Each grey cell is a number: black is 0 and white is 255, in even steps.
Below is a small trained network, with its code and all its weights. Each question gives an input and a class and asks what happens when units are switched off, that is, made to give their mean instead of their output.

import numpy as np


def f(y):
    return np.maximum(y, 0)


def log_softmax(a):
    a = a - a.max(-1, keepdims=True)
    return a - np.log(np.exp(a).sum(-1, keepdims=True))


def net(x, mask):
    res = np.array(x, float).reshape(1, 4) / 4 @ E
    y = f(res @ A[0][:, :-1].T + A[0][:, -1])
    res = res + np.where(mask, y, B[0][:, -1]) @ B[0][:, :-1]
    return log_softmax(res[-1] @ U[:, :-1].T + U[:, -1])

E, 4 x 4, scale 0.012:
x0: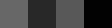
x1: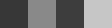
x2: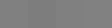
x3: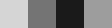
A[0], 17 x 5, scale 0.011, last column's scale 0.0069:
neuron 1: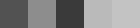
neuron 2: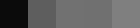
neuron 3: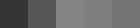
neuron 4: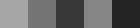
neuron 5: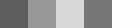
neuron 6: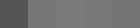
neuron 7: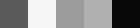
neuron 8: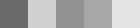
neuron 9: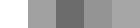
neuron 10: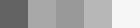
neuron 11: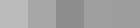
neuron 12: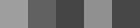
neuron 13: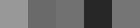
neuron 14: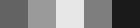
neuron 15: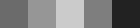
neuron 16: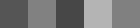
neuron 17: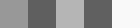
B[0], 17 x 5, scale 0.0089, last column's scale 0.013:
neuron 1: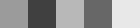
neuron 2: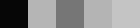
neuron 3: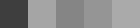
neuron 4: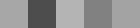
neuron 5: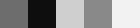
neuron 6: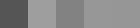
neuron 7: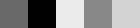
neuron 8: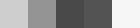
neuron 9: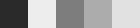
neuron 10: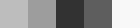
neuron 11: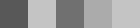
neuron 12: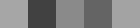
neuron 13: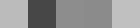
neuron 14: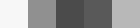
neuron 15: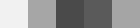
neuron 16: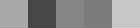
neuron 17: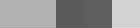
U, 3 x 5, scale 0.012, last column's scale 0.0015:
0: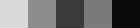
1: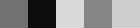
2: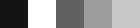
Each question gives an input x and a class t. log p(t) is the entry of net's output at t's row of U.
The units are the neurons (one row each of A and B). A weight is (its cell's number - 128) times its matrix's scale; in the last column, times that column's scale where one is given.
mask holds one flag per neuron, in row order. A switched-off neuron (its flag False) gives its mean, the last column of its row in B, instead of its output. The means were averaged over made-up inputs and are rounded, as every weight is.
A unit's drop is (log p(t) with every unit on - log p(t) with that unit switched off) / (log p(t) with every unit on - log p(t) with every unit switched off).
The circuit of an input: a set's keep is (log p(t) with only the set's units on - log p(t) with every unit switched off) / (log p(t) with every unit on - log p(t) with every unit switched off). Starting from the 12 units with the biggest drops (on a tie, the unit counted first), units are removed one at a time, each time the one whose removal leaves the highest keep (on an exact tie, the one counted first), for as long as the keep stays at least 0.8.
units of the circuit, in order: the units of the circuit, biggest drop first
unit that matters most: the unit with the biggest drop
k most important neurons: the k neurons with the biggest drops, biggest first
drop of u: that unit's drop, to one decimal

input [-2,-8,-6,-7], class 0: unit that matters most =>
neuron 14
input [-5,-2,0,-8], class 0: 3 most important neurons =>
neuron 14; neuron 15; neuron 10
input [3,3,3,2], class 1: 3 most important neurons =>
neuron 10; neuron 8; neuron 9
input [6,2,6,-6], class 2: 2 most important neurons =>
neuron 2; neuron 7
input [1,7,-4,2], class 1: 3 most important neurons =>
neuron 1; neuron 17; neuron 14
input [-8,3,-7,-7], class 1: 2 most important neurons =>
neuron 7; neuron 5
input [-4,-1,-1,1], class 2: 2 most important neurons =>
neuron 9; neuron 14
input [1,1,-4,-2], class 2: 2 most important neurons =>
neuron 7; neuron 1
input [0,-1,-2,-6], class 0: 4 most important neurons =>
neuron 14; neuron 7; neuron 15; neuron 1
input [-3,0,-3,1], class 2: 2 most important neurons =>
neuron 14; neuron 13
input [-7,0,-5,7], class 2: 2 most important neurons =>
neuron 9; neuron 11
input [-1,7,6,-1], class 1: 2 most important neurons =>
neuron 1; neuron 9
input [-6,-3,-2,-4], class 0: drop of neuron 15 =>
0.1
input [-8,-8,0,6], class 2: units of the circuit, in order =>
neuron 9
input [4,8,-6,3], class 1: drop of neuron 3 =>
0.0
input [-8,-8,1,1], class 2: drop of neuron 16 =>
0.1
